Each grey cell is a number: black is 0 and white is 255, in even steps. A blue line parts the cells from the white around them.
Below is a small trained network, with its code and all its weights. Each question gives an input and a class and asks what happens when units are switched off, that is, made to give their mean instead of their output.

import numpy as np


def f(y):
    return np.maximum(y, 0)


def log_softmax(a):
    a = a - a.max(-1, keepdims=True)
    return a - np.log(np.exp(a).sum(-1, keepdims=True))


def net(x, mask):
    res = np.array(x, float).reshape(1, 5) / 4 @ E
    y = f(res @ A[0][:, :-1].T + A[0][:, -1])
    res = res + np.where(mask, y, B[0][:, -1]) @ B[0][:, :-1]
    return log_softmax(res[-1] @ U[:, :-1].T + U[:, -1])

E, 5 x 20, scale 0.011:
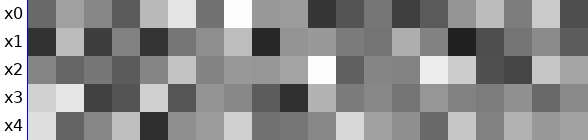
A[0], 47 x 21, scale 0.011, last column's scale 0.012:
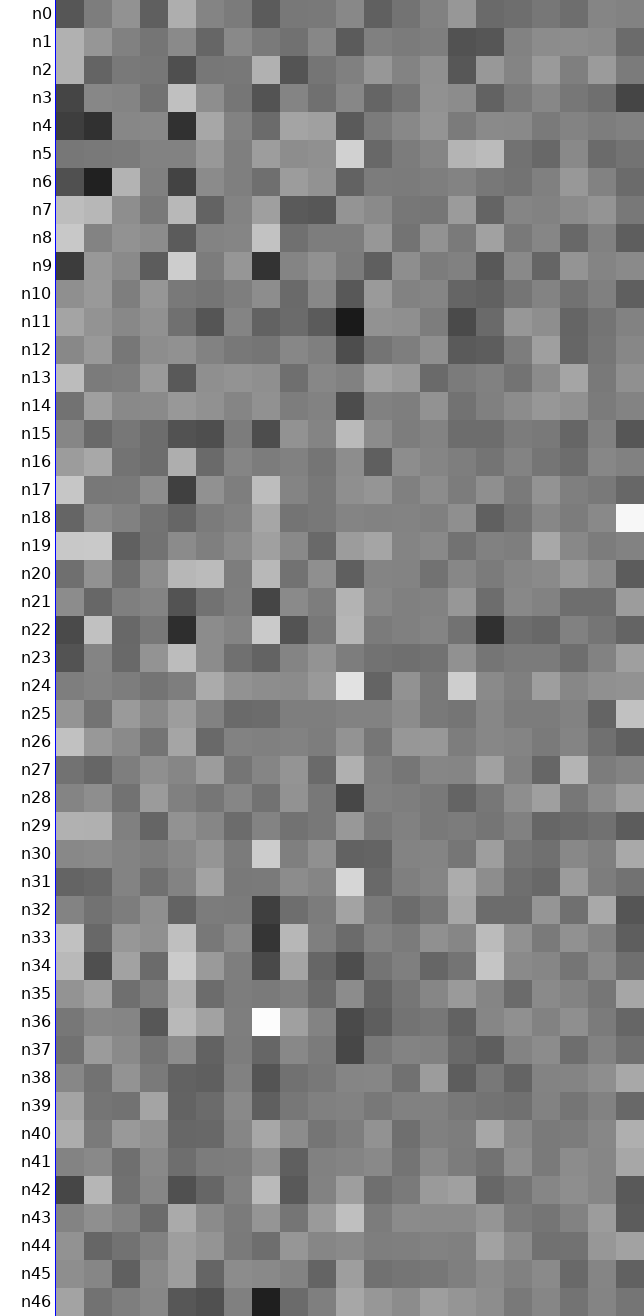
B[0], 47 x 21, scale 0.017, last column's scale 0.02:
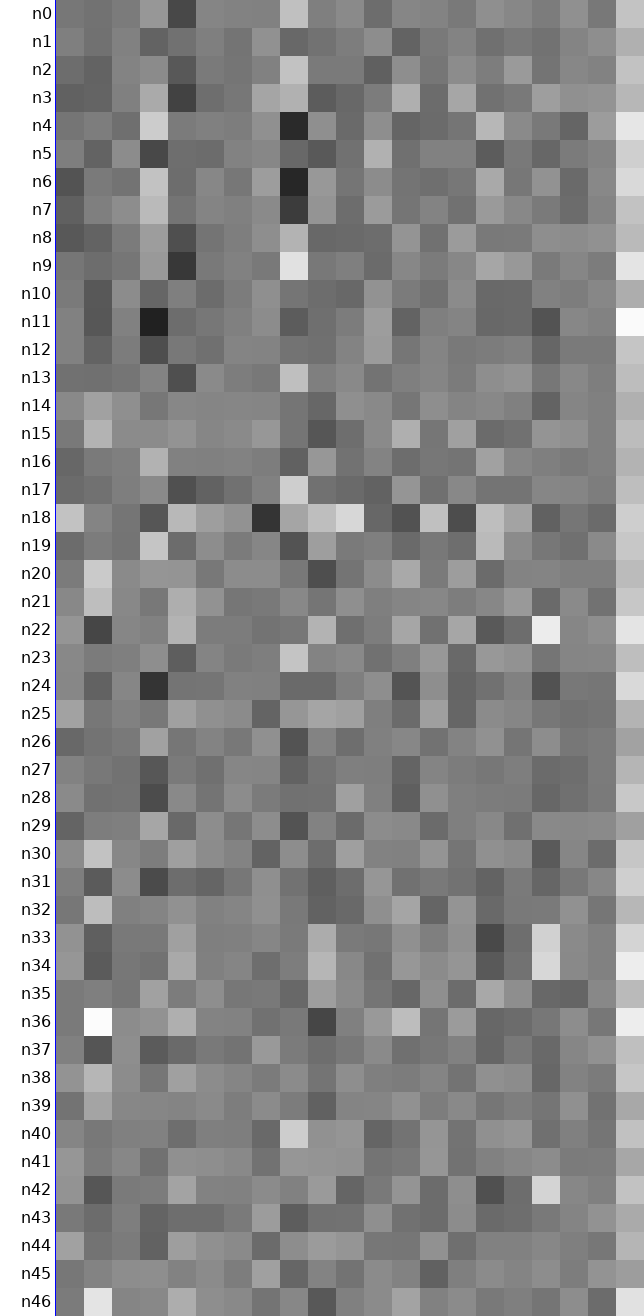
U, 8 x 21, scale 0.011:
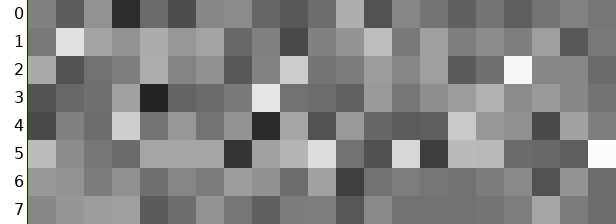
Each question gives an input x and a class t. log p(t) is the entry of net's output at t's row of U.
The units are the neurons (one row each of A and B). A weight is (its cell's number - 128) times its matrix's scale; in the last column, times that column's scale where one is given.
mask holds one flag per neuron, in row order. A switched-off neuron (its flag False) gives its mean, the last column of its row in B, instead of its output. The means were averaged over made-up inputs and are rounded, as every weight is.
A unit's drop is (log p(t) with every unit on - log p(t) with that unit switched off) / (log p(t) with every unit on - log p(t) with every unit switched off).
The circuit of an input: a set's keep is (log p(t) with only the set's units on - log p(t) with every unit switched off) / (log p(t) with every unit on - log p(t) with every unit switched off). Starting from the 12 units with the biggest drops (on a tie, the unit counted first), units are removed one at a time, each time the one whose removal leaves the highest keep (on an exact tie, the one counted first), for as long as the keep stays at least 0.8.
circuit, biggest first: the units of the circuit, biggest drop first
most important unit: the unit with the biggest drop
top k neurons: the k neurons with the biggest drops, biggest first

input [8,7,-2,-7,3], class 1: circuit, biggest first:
n36
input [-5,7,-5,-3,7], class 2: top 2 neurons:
n22, n42
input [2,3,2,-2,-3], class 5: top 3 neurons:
n34, n18, n33
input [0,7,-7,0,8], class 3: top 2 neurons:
n2, n17
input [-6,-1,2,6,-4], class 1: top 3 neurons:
n46, n4, n6
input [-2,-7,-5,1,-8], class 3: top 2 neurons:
n9, n22
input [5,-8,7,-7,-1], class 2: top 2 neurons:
n34, n33
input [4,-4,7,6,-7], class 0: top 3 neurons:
n24, n5, n31
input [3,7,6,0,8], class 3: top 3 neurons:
n17, n13, n34
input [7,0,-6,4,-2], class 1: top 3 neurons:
n36, n20, n24
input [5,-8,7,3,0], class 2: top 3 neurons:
n34, n33, n11
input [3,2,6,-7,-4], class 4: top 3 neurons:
n4, n6, n11
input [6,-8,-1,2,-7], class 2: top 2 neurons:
n34, n33
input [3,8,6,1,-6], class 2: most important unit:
n22
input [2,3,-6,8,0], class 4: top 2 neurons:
n19, n7
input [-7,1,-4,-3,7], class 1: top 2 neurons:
n46, n9
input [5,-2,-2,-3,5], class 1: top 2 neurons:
n36, n9
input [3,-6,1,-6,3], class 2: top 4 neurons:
n34, n33, n19, n7
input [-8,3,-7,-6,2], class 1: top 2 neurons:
n46, n15
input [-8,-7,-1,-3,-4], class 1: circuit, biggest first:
n46
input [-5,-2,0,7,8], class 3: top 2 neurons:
n17, n2
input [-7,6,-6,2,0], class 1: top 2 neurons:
n46, n15
